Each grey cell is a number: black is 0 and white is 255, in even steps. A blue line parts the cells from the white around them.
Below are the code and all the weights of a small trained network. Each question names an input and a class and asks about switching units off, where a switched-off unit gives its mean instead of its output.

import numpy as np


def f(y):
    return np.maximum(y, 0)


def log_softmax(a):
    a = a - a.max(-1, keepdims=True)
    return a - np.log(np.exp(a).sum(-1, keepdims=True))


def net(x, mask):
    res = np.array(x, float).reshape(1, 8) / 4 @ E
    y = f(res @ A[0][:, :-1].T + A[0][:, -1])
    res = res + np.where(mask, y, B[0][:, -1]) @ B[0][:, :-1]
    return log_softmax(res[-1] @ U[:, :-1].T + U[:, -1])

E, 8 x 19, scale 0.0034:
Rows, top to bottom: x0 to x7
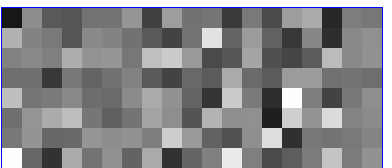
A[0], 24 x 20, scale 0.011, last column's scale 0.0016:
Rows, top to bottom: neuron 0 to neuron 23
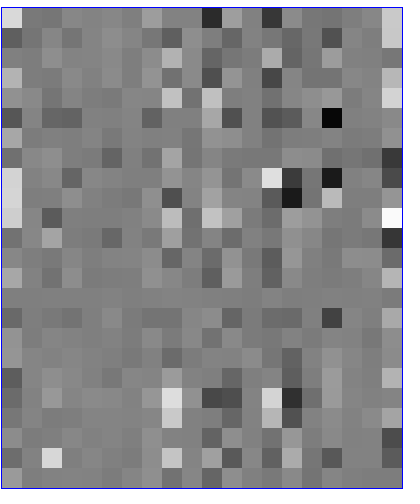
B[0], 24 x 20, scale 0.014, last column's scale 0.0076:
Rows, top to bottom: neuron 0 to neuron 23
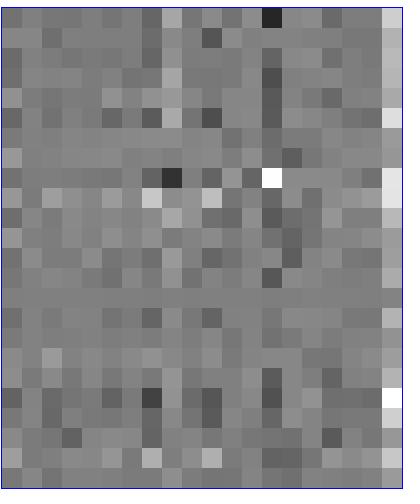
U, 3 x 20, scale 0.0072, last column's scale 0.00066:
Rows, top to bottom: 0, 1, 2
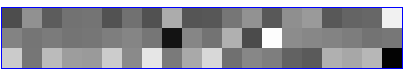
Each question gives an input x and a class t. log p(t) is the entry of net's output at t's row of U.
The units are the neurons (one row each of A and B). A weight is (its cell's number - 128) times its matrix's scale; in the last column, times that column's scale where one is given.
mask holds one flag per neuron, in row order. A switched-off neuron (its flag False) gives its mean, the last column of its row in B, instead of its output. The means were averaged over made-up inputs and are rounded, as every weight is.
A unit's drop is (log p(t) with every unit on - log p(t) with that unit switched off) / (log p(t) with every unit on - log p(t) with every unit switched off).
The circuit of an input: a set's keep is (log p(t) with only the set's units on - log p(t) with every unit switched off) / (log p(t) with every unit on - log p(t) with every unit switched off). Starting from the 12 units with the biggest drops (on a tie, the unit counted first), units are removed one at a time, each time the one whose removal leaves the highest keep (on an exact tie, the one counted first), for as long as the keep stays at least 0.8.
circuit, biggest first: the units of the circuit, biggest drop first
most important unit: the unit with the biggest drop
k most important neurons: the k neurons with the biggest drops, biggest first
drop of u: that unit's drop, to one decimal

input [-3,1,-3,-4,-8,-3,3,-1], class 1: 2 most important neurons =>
neuron 8; neuron 0
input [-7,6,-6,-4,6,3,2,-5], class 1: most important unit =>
neuron 9
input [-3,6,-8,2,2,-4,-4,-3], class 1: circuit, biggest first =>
neuron 8; neuron 19
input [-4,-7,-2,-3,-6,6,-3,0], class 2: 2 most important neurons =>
neuron 5; neuron 19
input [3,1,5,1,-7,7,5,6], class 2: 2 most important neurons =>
neuron 9; neuron 5
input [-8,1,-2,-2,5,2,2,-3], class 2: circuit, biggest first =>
neuron 19; neuron 5
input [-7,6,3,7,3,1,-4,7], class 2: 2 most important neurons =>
neuron 9; neuron 19
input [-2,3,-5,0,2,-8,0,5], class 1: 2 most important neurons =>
neuron 8; neuron 19
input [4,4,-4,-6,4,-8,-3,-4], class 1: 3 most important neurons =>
neuron 8; neuron 19; neuron 0
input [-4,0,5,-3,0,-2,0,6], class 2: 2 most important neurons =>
neuron 9; neuron 5
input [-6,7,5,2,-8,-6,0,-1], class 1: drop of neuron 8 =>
1.1
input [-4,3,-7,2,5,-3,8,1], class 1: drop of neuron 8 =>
0.2
